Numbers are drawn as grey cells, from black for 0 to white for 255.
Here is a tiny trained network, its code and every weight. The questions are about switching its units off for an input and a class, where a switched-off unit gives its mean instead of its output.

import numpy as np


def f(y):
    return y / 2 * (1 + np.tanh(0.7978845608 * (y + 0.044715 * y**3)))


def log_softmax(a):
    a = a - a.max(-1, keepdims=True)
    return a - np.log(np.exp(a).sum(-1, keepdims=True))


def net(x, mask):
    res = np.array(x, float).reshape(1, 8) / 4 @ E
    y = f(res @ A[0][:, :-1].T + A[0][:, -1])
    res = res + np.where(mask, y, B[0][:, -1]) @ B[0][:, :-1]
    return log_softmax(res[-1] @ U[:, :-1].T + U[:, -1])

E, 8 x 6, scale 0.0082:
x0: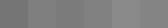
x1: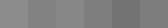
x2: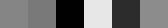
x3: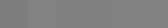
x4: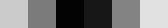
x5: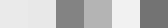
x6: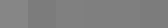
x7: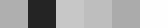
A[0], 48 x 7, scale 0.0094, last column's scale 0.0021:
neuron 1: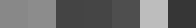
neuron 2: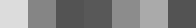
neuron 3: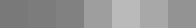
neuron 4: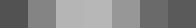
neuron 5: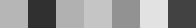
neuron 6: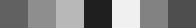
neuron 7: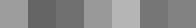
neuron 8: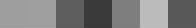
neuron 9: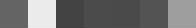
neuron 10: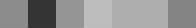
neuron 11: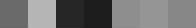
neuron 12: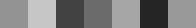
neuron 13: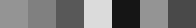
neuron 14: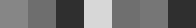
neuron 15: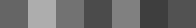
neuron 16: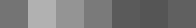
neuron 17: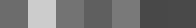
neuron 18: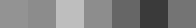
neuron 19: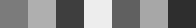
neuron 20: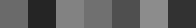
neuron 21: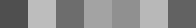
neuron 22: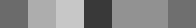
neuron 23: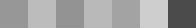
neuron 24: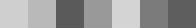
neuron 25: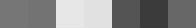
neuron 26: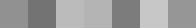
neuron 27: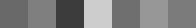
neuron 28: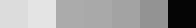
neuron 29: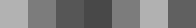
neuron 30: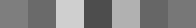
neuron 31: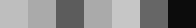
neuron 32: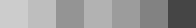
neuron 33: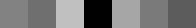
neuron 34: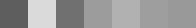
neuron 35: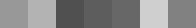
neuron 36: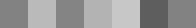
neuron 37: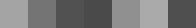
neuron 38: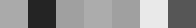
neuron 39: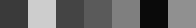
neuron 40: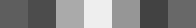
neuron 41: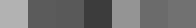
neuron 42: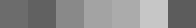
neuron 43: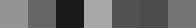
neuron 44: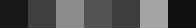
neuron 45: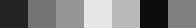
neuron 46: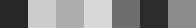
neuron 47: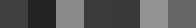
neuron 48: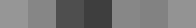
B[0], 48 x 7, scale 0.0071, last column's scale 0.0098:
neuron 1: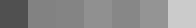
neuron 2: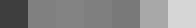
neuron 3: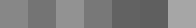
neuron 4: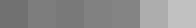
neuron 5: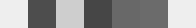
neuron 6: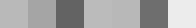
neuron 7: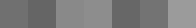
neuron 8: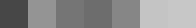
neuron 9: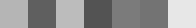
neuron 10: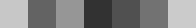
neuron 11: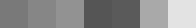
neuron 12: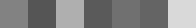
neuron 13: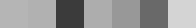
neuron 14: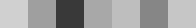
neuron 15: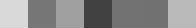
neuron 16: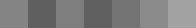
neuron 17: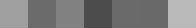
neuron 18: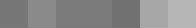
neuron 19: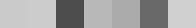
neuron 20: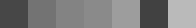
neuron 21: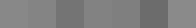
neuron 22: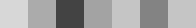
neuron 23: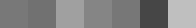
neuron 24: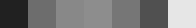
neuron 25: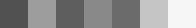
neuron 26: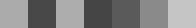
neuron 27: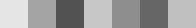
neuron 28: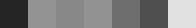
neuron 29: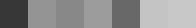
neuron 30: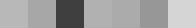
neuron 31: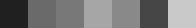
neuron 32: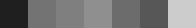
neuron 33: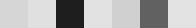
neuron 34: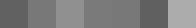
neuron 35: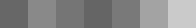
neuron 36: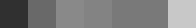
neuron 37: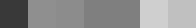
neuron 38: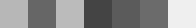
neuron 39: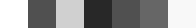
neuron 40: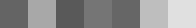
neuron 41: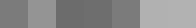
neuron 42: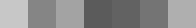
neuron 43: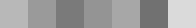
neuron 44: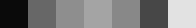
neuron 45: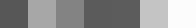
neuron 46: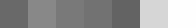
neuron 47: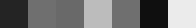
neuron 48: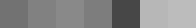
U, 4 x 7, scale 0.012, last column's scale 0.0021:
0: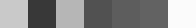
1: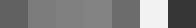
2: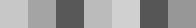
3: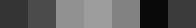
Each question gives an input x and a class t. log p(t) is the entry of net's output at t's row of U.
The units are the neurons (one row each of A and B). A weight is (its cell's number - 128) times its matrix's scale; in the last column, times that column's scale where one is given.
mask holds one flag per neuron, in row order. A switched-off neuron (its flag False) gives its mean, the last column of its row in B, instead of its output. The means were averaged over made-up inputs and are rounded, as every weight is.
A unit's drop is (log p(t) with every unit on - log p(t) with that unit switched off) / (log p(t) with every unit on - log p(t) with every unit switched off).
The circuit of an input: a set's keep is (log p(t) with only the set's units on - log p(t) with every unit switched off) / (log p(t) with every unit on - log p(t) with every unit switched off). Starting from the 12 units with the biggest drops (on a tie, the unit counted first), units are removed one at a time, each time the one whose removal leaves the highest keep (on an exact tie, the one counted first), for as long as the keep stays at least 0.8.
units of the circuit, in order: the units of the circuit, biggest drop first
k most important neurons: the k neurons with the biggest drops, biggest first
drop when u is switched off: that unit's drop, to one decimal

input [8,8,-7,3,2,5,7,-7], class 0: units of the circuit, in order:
neuron 39
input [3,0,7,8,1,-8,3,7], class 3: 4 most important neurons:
neuron 47; neuron 44; neuron 20; neuron 39
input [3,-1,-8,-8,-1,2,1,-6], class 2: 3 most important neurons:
neuron 33; neuron 6; neuron 22
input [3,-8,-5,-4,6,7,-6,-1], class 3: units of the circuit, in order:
neuron 24; neuron 28
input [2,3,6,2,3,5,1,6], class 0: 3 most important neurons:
neuron 5; neuron 38; neuron 33
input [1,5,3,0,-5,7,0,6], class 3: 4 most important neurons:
neuron 28; neuron 32; neuron 31; neuron 39
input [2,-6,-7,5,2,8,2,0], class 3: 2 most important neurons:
neuron 24; neuron 28
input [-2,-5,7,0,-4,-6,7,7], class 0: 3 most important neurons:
neuron 5; neuron 38; neuron 10
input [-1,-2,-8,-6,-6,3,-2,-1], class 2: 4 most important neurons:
neuron 33; neuron 6; neuron 22; neuron 30
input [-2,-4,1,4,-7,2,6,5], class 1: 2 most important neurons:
neuron 25; neuron 40
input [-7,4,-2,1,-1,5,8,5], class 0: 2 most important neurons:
neuron 5; neuron 47
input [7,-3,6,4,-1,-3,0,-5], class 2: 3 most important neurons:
neuron 13; neuron 14; neuron 19
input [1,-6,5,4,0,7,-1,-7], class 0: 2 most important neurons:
neuron 39; neuron 9
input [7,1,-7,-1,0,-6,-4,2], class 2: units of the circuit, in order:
neuron 33
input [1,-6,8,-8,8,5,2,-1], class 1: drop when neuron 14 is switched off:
-0.1
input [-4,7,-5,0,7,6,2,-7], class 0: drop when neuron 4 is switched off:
0.1
